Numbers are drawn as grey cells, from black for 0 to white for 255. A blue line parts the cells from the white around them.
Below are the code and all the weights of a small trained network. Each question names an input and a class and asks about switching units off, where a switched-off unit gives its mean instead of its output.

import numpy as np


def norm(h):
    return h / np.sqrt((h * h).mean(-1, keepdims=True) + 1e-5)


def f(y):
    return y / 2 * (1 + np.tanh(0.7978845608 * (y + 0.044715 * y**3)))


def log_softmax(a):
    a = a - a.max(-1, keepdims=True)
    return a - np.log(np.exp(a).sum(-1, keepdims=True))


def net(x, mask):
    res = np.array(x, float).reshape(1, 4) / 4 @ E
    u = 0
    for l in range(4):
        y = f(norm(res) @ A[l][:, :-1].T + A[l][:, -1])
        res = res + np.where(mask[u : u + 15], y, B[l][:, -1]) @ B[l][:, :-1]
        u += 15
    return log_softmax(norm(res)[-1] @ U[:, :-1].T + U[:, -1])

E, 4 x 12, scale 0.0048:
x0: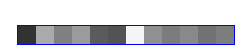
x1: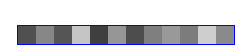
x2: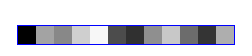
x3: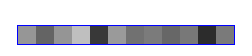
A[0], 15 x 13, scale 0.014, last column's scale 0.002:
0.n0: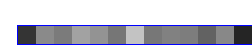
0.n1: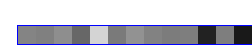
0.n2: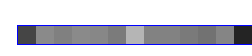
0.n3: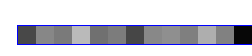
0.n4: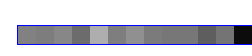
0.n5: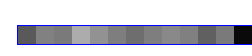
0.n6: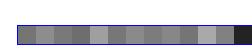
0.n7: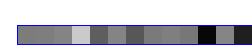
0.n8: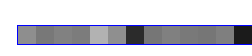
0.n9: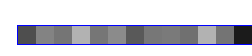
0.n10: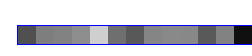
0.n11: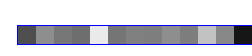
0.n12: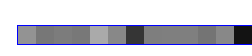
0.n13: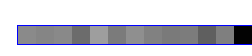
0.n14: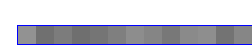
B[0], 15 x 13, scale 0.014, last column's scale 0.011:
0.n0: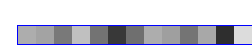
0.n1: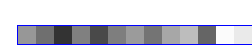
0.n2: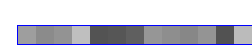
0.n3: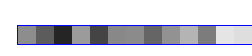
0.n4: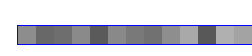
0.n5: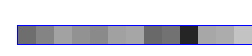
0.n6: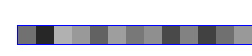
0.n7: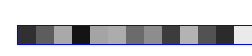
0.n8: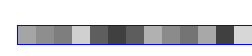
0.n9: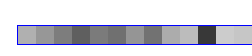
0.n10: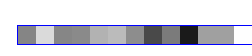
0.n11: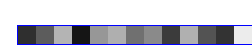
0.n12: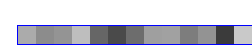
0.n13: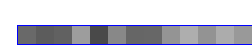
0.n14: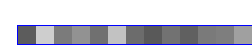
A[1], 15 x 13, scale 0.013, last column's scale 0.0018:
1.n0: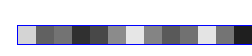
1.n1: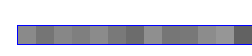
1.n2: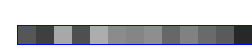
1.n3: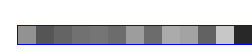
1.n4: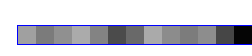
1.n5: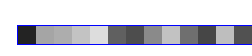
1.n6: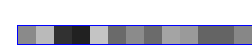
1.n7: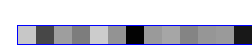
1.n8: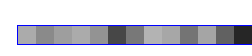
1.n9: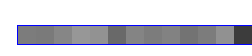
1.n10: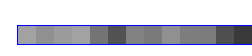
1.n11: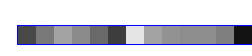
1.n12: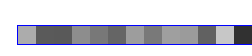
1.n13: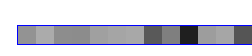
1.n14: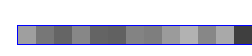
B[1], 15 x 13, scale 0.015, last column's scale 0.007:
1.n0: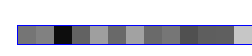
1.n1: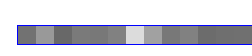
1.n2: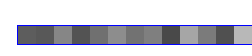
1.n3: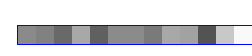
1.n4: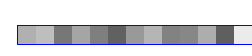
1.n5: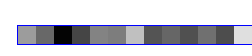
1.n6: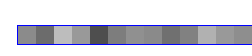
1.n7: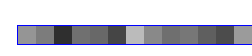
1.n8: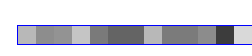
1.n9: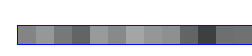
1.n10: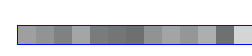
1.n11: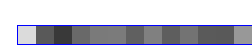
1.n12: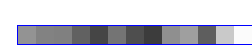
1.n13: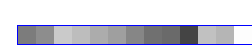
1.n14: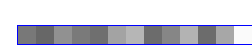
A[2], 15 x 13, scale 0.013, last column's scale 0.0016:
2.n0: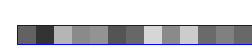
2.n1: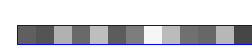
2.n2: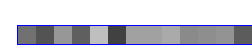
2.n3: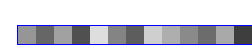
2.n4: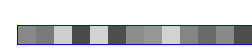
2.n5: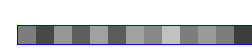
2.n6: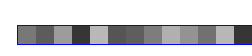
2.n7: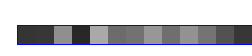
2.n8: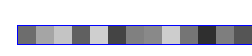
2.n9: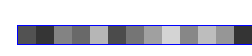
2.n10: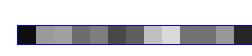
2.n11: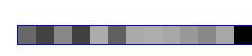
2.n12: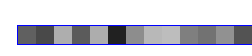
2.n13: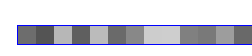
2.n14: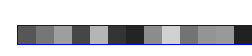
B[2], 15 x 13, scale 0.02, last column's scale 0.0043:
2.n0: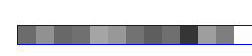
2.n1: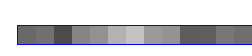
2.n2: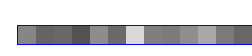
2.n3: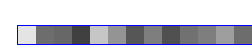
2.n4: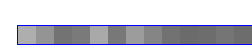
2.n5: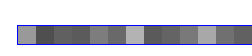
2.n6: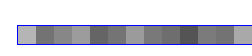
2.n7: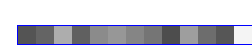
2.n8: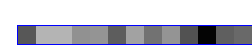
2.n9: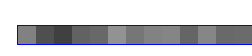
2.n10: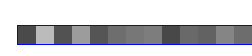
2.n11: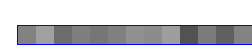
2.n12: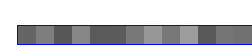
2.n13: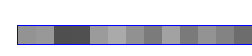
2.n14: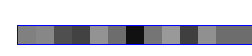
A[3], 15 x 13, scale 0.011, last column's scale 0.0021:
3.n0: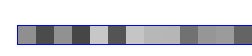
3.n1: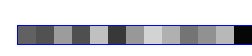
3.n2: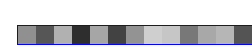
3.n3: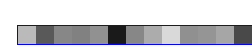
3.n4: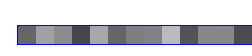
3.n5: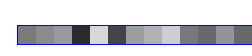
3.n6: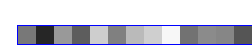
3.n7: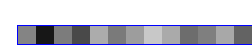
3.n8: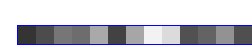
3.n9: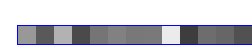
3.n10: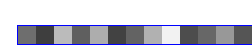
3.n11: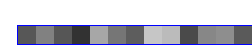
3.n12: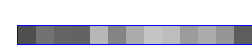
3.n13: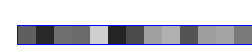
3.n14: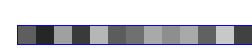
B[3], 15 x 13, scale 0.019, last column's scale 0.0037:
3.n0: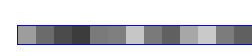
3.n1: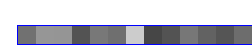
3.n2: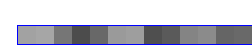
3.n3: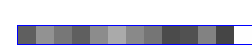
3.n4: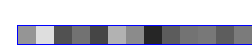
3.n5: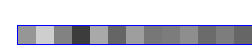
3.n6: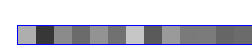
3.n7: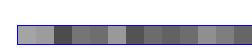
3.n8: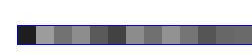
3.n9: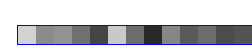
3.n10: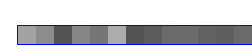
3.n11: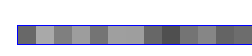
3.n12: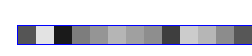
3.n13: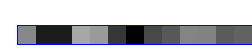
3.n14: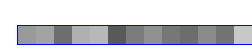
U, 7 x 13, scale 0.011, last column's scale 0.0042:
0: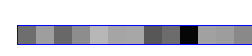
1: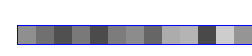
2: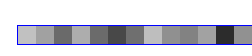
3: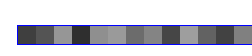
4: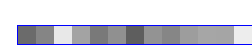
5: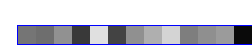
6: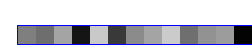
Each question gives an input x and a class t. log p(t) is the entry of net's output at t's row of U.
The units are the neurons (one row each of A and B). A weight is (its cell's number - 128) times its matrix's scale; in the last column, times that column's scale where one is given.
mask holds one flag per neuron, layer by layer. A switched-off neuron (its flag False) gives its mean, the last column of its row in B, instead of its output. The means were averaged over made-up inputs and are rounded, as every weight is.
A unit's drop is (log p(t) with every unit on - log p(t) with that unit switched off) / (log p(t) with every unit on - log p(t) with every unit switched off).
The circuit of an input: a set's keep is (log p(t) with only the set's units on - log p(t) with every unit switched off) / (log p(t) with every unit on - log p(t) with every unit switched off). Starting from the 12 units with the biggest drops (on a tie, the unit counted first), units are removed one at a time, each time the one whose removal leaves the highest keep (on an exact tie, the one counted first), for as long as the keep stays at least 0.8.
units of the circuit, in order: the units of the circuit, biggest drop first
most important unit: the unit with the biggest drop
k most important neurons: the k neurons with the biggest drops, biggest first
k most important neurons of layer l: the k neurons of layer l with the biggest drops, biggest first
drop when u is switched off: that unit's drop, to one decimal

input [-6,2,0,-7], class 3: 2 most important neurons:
0.n11; 0.n0
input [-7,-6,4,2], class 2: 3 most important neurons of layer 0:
0.n8; 0.n12; 0.n3
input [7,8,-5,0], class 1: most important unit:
0.n10
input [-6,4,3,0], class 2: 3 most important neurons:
0.n8; 0.n12; 0.n1
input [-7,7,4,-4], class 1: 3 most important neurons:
0.n3; 0.n9; 0.n0
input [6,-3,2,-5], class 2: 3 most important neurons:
0.n0; 0.n2; 0.n7
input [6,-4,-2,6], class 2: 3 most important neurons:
0.n0; 0.n11; 0.n2
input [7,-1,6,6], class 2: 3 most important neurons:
0.n0; 0.n2; 0.n11
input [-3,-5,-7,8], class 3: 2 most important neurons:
0.n10; 0.n1
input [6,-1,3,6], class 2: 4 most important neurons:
0.n0; 0.n2; 0.n11; 1.n4
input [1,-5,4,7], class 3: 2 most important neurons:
0.n7; 0.n3
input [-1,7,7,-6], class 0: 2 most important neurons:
0.n10; 0.n7
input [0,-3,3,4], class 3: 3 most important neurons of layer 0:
0.n7; 0.n3; 0.n9
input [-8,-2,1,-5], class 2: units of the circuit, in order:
0.n8
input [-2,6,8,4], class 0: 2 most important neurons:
0.n10; 0.n5
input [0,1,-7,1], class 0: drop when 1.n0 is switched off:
0.1
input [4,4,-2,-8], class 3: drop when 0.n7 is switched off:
0.0
